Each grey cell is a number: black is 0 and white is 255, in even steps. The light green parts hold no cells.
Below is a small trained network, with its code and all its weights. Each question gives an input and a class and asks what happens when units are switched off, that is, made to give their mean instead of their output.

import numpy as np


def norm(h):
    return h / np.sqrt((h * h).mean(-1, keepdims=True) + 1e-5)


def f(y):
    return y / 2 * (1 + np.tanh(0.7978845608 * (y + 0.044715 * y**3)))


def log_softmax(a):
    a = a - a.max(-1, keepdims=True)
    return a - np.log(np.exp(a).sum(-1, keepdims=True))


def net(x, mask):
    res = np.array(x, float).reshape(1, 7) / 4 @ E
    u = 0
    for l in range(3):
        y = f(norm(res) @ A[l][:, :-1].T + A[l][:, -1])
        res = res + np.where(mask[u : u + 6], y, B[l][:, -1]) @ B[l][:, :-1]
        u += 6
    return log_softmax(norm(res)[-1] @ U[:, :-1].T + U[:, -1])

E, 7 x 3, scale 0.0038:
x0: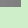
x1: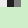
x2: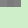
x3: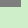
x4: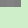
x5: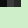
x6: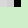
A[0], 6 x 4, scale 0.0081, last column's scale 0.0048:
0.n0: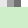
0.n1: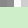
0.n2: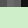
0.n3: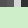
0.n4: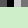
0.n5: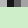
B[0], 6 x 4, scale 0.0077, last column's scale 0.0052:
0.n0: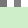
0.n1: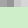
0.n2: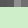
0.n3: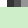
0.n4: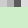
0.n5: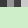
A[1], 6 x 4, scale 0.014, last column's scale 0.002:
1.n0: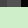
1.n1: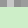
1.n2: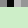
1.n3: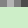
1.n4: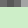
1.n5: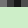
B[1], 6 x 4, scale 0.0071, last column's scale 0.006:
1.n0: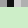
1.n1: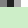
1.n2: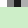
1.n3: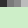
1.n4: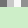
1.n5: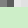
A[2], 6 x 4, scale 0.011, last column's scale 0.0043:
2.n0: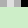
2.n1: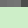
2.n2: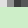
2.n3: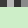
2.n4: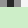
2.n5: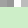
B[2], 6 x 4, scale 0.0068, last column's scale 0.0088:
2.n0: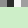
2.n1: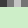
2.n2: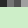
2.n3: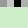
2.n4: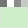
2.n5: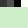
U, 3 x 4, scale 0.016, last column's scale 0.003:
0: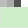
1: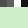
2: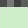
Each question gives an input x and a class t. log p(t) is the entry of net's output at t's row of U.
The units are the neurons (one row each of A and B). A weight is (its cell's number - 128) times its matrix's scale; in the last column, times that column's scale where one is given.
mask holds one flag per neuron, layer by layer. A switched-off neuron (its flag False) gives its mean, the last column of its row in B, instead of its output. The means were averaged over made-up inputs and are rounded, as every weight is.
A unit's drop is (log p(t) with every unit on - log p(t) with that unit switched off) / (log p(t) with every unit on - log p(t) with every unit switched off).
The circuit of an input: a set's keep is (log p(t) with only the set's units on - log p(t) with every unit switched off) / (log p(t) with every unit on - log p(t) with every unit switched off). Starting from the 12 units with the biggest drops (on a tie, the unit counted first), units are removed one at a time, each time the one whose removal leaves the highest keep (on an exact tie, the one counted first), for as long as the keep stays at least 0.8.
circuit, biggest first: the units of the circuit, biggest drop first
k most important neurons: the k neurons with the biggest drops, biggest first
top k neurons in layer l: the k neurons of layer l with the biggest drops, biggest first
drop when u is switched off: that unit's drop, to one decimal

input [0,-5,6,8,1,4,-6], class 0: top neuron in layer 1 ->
[1.n2]
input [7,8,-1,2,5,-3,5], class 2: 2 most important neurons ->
[2.n2; 1.n4]
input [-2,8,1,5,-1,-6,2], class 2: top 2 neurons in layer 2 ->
[2.n5; 2.n4]
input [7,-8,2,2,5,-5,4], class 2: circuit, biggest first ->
[1.n1; 2.n5]
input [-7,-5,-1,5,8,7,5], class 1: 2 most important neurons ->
[0.n0; 1.n0]
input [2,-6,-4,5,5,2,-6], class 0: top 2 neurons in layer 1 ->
[1.n2; 1.n3]
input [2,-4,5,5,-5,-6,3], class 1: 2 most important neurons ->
[2.n0; 0.n0]
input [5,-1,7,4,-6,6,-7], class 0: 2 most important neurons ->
[1.n2; 0.n0]
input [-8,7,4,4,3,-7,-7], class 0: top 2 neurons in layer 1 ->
[1.n5; 1.n4]
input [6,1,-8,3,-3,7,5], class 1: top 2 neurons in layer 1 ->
[1.n0; 1.n2]
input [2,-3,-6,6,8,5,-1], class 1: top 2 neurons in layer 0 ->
[0.n0; 0.n1]
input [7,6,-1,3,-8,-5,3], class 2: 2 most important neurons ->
[2.n5; 0.n4]
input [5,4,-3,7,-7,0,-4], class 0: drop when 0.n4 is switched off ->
-0.1
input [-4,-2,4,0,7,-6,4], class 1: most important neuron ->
[2.n0]
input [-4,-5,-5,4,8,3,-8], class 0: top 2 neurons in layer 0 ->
[0.n0; 0.n3]
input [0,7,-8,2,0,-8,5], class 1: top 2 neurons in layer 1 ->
[1.n1; 1.n2]
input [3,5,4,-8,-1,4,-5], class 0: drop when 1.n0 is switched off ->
-0.1
